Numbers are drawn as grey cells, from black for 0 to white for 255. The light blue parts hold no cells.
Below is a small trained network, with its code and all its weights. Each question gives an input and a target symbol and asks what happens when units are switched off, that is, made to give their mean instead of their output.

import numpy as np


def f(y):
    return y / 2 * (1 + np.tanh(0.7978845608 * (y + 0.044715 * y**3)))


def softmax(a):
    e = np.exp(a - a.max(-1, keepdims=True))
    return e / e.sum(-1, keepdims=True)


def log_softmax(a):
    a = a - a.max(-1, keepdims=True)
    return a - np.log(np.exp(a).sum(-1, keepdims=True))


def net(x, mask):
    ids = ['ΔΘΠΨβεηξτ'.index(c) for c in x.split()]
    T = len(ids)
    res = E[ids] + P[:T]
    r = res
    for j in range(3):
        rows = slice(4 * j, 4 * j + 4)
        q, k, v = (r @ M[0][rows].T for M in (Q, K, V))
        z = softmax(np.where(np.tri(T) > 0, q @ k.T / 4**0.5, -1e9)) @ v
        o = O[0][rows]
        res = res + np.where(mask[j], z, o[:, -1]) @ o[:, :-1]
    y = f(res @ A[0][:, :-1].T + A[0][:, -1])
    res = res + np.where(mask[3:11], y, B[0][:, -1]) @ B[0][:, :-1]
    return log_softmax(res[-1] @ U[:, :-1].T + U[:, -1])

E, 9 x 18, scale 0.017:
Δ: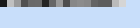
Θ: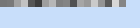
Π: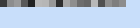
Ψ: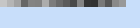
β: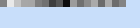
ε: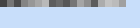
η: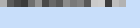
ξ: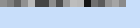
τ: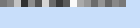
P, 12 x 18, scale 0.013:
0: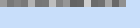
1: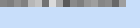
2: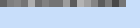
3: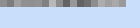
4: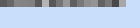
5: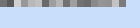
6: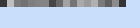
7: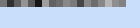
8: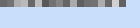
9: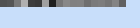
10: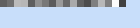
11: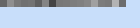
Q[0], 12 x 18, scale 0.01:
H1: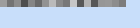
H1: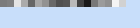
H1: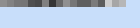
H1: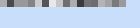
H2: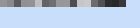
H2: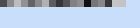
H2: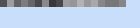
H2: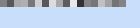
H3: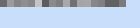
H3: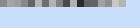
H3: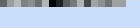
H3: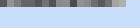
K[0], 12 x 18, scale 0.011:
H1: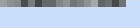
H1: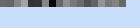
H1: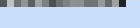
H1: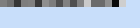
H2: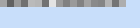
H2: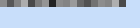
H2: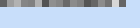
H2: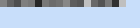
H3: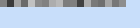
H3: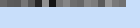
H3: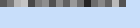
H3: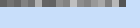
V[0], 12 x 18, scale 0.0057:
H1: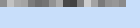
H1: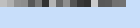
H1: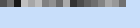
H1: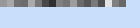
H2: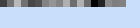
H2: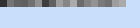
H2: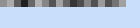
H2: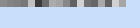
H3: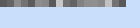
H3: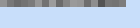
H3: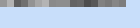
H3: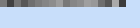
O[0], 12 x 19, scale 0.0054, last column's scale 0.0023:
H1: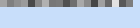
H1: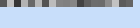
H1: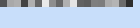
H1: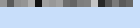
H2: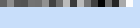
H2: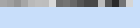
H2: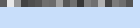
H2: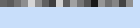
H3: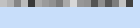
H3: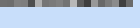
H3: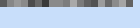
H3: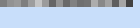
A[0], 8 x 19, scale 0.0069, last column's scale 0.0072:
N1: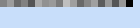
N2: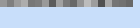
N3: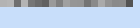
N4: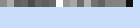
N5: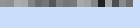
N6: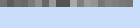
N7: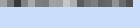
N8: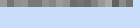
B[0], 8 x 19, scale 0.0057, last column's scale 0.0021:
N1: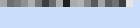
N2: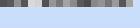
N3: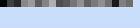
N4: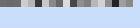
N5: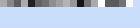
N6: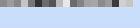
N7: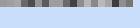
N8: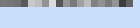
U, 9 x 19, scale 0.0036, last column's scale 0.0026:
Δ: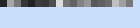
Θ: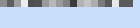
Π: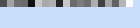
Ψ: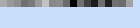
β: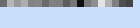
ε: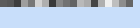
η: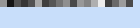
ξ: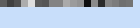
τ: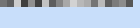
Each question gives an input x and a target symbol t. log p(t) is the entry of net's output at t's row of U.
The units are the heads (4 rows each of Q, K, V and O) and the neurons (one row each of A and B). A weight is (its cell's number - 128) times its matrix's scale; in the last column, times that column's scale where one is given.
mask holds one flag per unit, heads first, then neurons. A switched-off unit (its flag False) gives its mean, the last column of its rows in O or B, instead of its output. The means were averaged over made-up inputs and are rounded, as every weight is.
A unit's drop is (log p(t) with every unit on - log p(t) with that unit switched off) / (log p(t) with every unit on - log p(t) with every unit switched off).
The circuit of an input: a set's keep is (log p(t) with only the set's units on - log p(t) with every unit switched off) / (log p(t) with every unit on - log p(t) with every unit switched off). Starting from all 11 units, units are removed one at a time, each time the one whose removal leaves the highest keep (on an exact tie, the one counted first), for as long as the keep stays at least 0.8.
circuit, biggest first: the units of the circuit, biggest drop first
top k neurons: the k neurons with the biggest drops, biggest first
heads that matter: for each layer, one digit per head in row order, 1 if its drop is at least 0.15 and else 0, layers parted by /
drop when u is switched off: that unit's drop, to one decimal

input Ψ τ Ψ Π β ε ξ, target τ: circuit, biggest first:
(H1)
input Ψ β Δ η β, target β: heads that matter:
010
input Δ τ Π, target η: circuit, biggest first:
(H1, N5)
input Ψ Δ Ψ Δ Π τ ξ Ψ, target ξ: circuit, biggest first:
(H1, H2)
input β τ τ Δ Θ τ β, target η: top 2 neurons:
(N5, N2)
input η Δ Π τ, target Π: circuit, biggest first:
(H2, H1)
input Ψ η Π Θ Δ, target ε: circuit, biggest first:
(H1, H2)
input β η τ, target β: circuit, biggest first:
(H2, H1)
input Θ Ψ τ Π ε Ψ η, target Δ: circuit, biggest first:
(H2, H3)
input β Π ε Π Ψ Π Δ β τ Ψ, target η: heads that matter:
100
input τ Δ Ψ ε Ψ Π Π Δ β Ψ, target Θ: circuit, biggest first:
(H2, H1)
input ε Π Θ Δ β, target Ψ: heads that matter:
110
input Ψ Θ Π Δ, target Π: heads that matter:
010
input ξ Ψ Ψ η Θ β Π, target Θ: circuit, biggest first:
(H1, H2)
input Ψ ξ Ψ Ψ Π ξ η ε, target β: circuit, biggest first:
(H2)
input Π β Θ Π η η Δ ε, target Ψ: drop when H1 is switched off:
0.1
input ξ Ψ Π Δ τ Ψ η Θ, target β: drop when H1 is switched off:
0.2
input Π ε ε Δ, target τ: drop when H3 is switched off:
0.1
